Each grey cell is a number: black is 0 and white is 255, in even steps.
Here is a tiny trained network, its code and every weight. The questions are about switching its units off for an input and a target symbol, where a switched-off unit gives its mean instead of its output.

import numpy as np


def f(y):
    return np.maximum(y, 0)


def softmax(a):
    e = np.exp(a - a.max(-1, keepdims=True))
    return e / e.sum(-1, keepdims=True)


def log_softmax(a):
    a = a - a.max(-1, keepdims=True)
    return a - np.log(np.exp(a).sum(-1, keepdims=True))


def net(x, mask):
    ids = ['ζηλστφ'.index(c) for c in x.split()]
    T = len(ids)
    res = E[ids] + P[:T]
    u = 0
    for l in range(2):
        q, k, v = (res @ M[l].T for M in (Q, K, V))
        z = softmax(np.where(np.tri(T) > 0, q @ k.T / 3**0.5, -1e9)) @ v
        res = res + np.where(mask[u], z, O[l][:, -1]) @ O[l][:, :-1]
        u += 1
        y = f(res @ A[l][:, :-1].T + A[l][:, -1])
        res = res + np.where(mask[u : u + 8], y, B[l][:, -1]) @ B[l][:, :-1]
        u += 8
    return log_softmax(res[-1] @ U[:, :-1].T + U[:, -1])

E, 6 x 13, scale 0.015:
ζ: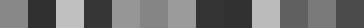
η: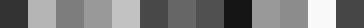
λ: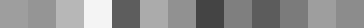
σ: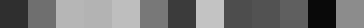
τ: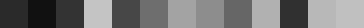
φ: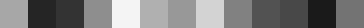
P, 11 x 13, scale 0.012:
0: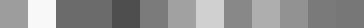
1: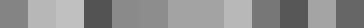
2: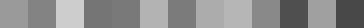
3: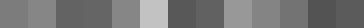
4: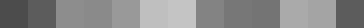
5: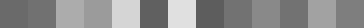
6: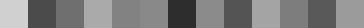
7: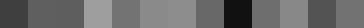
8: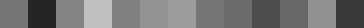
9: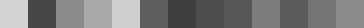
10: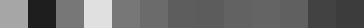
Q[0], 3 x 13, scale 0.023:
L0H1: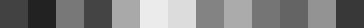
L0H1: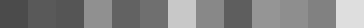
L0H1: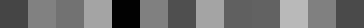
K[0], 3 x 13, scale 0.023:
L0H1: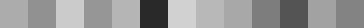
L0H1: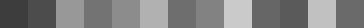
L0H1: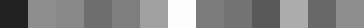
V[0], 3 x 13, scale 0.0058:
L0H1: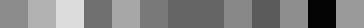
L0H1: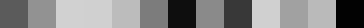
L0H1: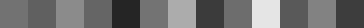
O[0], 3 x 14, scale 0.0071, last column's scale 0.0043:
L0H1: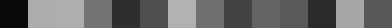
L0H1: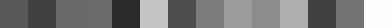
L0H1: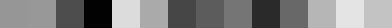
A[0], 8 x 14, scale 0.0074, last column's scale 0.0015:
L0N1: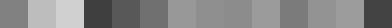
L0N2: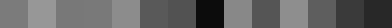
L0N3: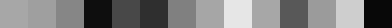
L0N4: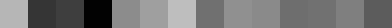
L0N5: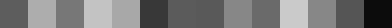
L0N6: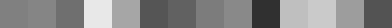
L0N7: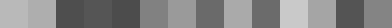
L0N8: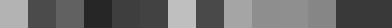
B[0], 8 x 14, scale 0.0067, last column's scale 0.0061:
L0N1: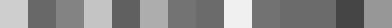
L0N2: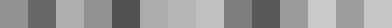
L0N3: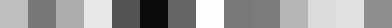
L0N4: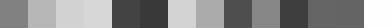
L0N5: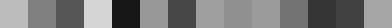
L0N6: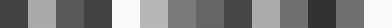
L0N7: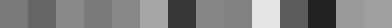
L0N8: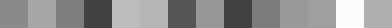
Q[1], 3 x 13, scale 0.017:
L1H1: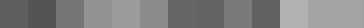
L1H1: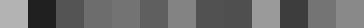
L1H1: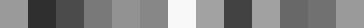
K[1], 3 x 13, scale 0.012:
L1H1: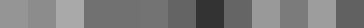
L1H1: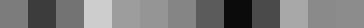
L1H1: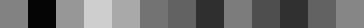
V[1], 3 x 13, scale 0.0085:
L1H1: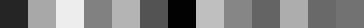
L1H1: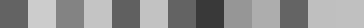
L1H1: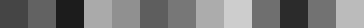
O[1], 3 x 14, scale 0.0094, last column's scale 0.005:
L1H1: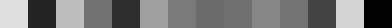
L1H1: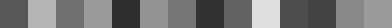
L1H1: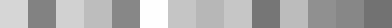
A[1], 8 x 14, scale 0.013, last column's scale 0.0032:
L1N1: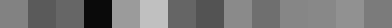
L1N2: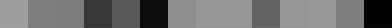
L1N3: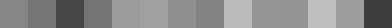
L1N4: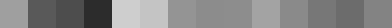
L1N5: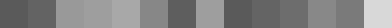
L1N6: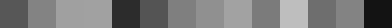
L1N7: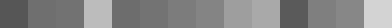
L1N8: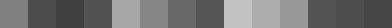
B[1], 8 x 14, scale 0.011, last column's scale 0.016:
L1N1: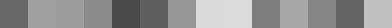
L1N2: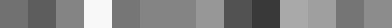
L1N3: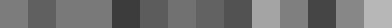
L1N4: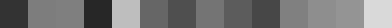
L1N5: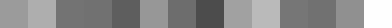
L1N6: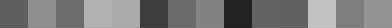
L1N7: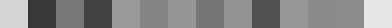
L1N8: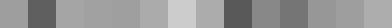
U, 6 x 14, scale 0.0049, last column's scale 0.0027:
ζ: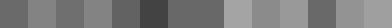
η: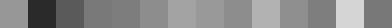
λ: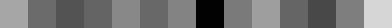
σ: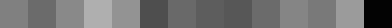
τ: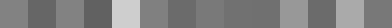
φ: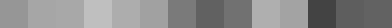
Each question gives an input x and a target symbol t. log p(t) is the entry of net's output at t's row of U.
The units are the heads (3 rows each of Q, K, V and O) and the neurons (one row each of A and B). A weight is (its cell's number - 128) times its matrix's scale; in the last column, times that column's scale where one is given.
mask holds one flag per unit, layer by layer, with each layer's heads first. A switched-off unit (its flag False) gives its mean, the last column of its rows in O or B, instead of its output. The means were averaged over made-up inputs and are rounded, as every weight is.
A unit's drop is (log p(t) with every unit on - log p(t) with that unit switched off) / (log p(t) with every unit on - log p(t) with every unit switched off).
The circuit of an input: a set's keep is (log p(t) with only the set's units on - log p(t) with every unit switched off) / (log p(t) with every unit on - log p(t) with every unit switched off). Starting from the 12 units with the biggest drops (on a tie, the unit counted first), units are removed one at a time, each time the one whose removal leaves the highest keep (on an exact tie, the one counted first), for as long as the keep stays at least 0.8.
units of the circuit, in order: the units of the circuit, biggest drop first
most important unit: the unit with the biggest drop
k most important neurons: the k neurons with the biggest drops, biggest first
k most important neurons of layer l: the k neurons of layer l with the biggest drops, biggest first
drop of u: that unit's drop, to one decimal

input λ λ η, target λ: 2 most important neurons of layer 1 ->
L1N7; L1N1
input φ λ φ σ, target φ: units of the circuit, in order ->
L0H1; L1H1; L1N7; L1N5
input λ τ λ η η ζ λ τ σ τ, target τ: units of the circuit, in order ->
L1N4; L0H1
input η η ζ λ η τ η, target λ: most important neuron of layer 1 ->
L1N1
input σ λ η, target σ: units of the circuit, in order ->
L0H1; L1N6; L0N6
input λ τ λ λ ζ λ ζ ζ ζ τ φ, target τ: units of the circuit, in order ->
L1H1; L1N4
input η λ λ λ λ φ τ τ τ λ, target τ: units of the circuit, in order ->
L0H1; L0N6; L1N4
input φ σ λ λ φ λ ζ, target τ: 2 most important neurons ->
L0N4; L1N4
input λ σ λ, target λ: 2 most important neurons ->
L1N7; L1N1
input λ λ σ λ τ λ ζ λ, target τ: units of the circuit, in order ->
L0H1; L1N4; L0N6
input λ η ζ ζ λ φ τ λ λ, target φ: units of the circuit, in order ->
L0H1; L1H1; L1N7
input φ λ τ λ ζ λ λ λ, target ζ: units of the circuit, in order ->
L0H1; L1N1; L0N4; L1H1
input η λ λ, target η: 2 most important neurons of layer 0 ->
L0N4; L0N7
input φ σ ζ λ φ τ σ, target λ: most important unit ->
L0N4
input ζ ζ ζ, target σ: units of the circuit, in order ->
L0N4; L1N2; L1H1
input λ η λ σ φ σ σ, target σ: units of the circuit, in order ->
L0H1; L1N6
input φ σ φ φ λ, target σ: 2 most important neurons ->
L1N6; L0N6
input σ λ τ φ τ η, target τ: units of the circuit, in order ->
L0H1; L1N4
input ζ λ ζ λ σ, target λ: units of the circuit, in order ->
L1H1; L1N5
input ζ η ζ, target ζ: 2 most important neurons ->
L0N8; L1N1
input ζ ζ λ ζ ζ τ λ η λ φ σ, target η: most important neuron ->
L1N8
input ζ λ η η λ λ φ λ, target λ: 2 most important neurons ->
L0N4; L1N1
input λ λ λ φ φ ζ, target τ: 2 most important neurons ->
L1N4; L0N8
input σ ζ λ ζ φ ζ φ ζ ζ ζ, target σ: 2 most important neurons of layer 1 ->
L1N2; L1N7
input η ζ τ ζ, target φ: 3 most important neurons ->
L0N4; L1N7; L0N6
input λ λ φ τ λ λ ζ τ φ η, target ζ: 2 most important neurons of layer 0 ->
L0N4; L0N2
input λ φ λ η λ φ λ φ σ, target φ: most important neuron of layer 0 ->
L0N5
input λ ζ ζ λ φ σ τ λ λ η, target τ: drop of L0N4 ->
0.3
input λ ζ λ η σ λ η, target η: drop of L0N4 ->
0.2
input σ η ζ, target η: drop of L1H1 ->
1.0
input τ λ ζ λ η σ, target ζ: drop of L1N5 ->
0.1
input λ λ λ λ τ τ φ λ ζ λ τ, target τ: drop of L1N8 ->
0.0
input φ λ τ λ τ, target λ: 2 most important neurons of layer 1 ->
L1N3; L1N1
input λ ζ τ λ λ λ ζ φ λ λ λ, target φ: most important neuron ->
L0N5
